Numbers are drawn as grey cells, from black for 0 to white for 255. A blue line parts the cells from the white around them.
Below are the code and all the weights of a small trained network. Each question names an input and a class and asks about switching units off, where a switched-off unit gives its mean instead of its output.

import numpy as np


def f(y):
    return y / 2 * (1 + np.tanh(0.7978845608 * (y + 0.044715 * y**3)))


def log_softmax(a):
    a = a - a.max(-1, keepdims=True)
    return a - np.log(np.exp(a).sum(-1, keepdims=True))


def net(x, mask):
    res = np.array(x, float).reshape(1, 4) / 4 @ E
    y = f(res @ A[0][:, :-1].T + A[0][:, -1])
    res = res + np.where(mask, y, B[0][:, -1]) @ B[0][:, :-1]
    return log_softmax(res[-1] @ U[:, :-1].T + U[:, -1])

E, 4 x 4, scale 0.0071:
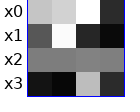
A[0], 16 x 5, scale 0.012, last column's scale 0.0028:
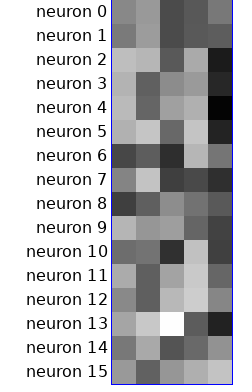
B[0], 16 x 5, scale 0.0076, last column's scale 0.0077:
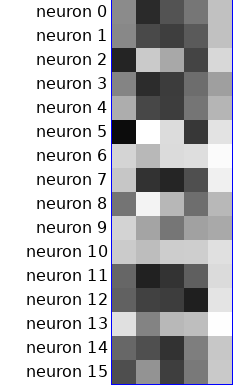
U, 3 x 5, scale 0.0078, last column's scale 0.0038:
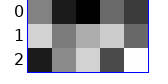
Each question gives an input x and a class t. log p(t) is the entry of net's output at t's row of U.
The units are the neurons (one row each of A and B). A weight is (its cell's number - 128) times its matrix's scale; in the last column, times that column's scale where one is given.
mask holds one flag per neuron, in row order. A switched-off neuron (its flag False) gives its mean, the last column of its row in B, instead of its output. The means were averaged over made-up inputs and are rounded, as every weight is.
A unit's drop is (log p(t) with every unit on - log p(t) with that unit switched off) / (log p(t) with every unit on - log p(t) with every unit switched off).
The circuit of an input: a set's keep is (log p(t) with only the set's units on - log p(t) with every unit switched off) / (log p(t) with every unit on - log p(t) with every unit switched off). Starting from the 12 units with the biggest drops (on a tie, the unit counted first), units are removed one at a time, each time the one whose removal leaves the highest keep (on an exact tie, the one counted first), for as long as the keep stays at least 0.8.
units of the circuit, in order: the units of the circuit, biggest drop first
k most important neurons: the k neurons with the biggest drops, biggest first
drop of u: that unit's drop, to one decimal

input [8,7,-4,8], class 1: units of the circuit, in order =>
(neuron 13; neuron 5)
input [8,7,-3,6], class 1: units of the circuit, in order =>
(neuron 13)
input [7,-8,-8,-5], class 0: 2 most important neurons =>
(neuron 11; neuron 12)
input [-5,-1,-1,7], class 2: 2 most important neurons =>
(neuron 13; neuron 8)
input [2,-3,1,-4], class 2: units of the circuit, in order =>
(neuron 7; neuron 5; neuron 6)
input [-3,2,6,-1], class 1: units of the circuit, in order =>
(neuron 12; neuron 11)
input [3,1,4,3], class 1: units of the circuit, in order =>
(neuron 5; neuron 12)
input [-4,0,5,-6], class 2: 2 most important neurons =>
(neuron 5; neuron 2)
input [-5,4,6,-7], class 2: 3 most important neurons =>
(neuron 5; neuron 2; neuron 13)
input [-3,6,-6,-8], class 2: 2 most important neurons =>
(neuron 5; neuron 2)
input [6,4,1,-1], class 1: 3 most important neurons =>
(neuron 13; neuron 12; neuron 11)
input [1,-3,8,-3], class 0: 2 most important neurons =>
(neuron 6; neuron 8)
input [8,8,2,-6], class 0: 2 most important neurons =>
(neuron 7; neuron 14)
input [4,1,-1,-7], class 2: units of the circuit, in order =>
(neuron 5)
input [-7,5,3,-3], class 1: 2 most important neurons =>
(neuron 6; neuron 10)
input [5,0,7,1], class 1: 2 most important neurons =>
(neuron 13; neuron 5)
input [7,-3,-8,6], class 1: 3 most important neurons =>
(neuron 13; neuron 5; neuron 2)
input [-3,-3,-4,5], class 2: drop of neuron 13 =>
0.3
